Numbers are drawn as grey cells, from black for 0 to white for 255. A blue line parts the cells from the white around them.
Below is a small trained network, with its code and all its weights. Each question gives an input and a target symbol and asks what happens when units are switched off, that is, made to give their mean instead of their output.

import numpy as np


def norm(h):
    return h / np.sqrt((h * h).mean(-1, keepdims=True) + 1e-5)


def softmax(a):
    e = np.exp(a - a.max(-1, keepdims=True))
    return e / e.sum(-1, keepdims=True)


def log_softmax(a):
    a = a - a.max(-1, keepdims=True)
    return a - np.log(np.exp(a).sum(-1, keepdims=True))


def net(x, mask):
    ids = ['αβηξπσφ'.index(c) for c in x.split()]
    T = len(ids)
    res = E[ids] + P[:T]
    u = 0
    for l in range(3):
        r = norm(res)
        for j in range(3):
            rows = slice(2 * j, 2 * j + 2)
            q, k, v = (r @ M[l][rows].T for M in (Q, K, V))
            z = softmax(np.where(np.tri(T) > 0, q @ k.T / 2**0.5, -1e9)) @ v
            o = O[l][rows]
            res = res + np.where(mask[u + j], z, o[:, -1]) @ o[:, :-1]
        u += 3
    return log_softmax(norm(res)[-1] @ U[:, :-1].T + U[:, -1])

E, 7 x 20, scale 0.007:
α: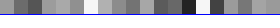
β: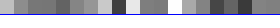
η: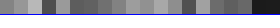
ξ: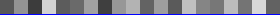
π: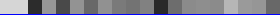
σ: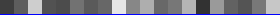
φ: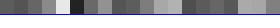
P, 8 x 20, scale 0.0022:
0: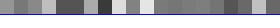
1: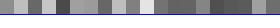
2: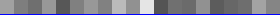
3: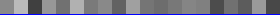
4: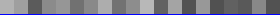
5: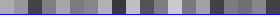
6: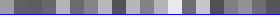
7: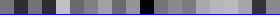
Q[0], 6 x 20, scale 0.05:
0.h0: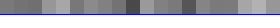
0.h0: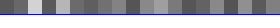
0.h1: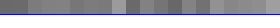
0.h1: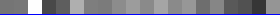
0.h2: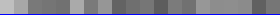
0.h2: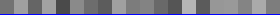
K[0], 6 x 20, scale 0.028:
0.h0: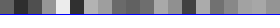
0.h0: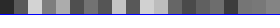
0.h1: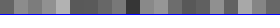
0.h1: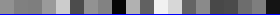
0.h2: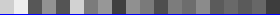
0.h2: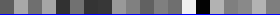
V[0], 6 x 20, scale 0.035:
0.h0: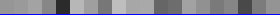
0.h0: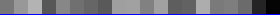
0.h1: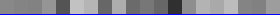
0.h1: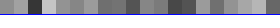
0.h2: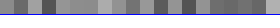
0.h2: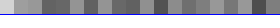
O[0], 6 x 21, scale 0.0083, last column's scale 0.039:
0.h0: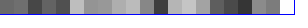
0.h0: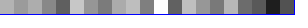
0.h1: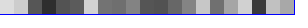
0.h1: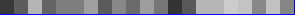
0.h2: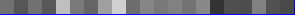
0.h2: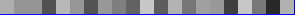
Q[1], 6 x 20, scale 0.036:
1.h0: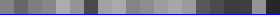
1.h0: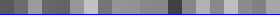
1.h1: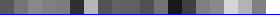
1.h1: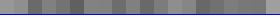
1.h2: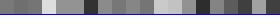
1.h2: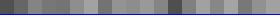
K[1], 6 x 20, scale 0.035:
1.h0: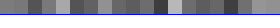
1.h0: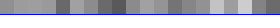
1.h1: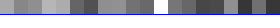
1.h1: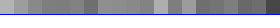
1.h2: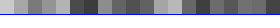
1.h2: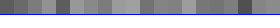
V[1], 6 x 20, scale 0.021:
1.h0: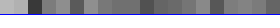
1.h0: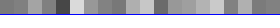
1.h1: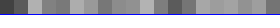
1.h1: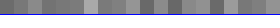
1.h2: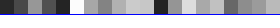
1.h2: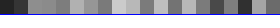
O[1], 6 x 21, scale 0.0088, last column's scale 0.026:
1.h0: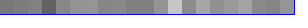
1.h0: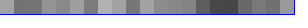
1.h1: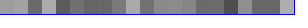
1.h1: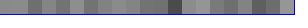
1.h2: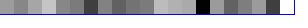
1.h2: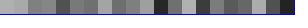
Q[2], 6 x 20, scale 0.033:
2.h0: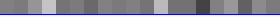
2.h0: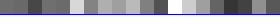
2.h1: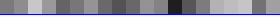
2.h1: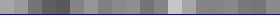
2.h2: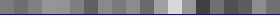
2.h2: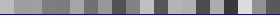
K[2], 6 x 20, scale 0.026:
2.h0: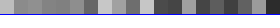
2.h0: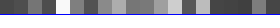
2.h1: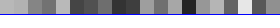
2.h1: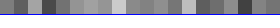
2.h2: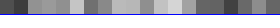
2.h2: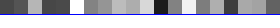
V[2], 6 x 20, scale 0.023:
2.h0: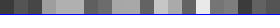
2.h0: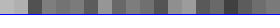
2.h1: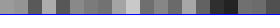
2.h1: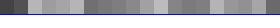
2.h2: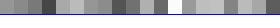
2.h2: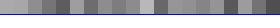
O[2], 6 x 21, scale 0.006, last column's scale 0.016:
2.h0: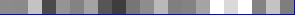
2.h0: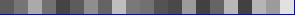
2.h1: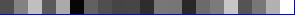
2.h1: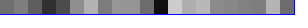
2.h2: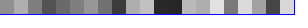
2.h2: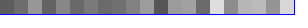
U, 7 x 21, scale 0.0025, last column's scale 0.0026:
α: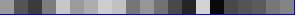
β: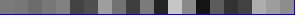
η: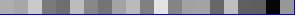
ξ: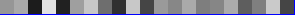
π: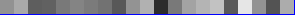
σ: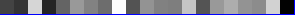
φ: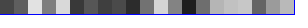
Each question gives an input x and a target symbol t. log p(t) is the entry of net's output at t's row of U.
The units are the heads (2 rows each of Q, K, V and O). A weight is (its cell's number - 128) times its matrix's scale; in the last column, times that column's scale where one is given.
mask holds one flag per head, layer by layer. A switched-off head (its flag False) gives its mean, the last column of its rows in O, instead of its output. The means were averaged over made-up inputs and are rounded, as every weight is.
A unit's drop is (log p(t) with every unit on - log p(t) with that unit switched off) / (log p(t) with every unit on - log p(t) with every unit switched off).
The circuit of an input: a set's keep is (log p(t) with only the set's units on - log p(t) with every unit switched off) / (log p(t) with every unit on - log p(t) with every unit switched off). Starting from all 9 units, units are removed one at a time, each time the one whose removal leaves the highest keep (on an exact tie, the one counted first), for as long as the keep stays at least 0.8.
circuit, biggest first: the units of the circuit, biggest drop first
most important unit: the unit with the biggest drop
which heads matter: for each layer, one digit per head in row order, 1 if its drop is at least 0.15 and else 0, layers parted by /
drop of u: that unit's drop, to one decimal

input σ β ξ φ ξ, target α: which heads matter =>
110 / 001 / 000
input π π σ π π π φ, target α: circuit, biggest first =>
[0.h1, 0.h0, 1.h2, 2.h0]
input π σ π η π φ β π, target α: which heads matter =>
111 / 001 / 000
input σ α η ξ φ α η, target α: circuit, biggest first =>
[0.h1, 1.h2, 0.h0]
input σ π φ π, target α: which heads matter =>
110 / 001 / 000
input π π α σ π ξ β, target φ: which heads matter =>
111 / 101 / 110
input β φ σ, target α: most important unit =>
0.h1
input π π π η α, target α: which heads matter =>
111 / 000 / 000
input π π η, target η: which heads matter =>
100 / 000 / 000
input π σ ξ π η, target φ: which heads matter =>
001 / 101 / 110
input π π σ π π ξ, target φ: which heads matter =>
011 / 101 / 110
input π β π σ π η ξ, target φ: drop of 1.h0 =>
0.2
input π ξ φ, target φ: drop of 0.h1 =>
0.2
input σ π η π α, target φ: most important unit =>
0.h2
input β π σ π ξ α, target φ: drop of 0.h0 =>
0.3
